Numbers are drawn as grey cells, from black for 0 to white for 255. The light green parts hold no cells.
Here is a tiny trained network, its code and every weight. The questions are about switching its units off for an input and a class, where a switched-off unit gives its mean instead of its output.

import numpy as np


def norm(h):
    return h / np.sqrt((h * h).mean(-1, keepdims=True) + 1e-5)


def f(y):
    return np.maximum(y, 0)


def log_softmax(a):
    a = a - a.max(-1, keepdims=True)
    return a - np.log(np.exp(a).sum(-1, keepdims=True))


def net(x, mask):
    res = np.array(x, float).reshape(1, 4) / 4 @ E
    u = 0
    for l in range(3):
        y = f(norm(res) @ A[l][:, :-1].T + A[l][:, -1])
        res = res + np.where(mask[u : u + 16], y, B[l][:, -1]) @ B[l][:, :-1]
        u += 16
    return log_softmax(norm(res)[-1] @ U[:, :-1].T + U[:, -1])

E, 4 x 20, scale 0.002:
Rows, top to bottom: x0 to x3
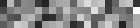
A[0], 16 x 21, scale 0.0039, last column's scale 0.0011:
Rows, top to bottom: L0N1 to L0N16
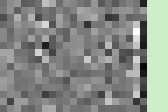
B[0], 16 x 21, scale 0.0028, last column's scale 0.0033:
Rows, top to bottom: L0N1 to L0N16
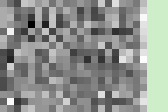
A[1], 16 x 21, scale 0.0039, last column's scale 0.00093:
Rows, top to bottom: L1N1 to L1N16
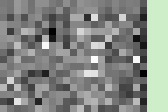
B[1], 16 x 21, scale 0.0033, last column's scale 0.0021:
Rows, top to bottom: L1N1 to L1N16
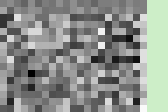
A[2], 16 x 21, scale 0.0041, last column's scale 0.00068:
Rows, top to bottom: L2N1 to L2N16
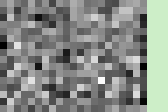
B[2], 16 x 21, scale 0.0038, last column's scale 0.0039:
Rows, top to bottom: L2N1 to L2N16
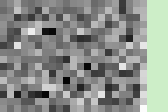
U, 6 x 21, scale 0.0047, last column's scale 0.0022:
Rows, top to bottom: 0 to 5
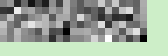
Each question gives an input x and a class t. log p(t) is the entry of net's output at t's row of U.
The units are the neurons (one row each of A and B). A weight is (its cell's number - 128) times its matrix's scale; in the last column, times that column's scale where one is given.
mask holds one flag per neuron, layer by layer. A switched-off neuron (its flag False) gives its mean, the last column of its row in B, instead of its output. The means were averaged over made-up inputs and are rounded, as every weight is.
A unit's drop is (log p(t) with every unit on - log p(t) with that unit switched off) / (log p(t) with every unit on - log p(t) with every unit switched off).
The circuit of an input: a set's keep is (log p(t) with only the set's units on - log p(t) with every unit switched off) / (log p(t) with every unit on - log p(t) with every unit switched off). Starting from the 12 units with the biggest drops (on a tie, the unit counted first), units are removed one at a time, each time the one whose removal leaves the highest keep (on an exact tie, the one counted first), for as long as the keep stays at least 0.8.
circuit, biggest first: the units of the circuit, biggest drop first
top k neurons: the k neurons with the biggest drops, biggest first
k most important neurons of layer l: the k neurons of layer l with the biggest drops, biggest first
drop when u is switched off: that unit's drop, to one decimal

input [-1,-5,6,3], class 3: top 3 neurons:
[L0N5; L0N14; L1N5]
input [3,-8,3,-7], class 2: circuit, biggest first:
[L1N6]
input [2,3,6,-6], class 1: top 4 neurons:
[L1N3; L0N8; L0N1; L0N16]
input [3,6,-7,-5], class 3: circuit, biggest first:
[L0N1; L1N7]
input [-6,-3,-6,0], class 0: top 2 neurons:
[L0N4; L2N14]
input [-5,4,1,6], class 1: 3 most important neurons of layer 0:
[L0N9; L0N3; L0N2]
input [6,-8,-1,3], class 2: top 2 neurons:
[L1N6; L0N4]
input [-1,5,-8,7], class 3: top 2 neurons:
[L1N7; L0N1]
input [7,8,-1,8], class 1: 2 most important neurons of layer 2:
[L2N14; L2N10]
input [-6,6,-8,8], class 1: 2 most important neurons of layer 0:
[L0N9; L0N14]
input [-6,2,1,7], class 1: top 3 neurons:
[L0N9; L1N15; L0N3]
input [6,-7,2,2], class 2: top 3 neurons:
[L1N6; L0N4; L0N6]
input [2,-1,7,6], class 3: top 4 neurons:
[L1N5; L0N8; L0N7; L0N14]
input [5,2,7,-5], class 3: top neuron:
[L0N9]
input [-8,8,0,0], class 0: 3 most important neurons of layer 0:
[L0N4; L0N6; L0N15]
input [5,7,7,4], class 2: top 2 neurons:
[L1N9; L0N1]
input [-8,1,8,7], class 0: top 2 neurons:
[L2N14; L0N4]
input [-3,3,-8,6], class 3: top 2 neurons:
[L1N7; L0N1]
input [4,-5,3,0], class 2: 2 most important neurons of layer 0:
[L0N4; L0N6]
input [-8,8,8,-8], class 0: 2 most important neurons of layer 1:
[L1N13; L1N6]
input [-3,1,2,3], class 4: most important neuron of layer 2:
[L2N16]
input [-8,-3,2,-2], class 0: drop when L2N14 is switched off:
0.2
